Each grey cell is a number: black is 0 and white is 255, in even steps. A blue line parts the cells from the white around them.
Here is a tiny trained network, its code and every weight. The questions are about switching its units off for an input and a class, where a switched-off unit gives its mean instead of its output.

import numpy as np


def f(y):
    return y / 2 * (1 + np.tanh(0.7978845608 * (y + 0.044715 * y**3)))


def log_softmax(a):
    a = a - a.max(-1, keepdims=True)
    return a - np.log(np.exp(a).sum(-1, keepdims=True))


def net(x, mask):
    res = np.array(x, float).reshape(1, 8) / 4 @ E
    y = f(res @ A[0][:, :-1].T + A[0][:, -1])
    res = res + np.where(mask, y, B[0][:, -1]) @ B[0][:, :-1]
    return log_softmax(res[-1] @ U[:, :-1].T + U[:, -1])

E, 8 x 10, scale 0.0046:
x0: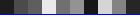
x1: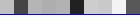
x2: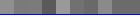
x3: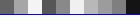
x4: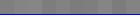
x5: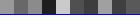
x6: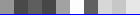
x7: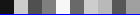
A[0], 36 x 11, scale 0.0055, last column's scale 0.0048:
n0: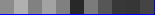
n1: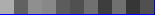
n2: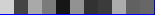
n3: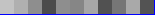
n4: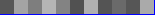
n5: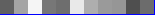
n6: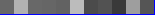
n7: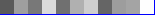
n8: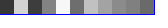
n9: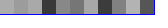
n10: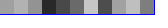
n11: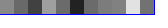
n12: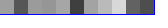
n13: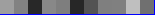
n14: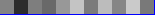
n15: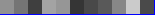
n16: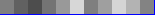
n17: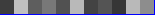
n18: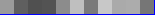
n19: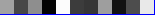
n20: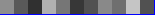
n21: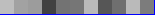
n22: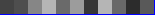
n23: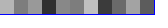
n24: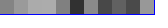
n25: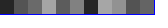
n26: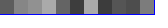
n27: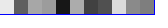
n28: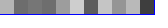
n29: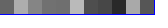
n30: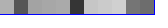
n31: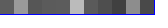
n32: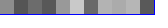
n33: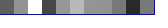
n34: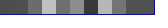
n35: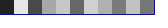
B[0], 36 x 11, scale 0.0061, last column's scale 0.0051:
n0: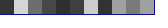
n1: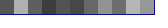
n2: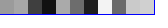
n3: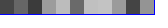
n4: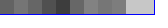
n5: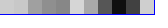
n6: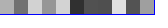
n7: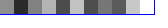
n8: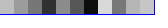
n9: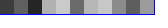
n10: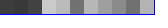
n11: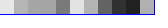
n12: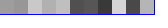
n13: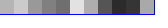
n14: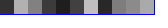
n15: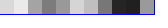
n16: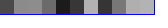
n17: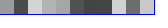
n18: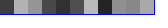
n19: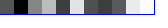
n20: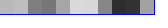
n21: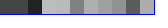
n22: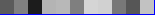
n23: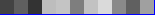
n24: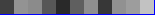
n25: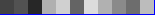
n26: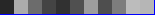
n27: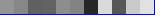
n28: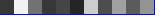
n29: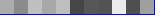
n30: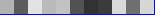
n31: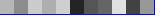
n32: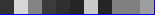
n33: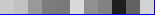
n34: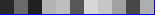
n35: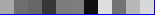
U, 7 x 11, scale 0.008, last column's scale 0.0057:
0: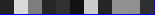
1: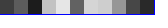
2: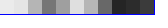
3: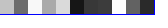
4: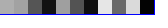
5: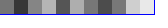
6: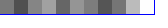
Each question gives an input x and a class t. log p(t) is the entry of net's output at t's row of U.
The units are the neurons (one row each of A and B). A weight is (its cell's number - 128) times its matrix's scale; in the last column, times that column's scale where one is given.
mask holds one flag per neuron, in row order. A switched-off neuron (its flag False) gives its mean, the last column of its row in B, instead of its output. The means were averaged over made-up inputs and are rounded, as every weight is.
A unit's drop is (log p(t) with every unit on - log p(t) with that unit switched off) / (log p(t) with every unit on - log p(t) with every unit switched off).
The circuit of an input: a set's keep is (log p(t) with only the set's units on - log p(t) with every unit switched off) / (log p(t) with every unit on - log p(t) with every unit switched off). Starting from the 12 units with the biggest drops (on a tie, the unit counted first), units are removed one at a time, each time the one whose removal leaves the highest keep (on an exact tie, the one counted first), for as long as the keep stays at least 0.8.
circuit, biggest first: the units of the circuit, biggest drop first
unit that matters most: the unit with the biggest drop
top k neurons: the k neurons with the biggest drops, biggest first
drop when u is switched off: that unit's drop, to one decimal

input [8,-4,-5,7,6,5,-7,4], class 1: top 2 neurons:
[n22 n25]
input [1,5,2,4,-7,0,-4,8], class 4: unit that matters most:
n8
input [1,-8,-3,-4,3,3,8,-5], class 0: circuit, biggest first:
[n32 n28]
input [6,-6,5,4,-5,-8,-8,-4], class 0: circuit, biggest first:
[n26 n0]
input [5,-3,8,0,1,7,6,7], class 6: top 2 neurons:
[n19 n2]
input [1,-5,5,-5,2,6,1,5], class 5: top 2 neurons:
[n19 n2]
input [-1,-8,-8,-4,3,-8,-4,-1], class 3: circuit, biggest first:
[n17 n6]
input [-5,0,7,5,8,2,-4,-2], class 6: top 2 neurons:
[n19 n22]
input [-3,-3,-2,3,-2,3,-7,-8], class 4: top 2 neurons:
[n2 n27]
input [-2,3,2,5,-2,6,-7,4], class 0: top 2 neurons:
[n0 n24]
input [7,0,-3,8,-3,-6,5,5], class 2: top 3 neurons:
[n5 n33 n19]
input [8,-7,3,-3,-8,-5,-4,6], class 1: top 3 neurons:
[n25 n34 n22]
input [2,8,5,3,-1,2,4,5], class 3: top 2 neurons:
[n30 n12]
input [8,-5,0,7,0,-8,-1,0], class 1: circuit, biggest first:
[n22]
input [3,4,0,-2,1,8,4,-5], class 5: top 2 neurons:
[n19 n8]
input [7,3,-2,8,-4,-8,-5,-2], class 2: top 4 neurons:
[n5 n33 n19 n10]
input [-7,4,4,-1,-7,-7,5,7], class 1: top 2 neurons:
[n10 n21]
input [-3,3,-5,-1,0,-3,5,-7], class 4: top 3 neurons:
[n27 n2 n19]
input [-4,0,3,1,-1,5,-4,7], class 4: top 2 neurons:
[n8 n35]
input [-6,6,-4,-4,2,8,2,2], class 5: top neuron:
[n19]
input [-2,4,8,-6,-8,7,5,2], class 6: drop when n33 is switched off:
0.2
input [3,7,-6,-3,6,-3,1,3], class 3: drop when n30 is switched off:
0.2
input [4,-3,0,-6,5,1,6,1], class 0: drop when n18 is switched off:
0.1
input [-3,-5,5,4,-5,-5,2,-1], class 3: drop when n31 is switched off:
0.2
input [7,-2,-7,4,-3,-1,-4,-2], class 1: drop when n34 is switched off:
0.1
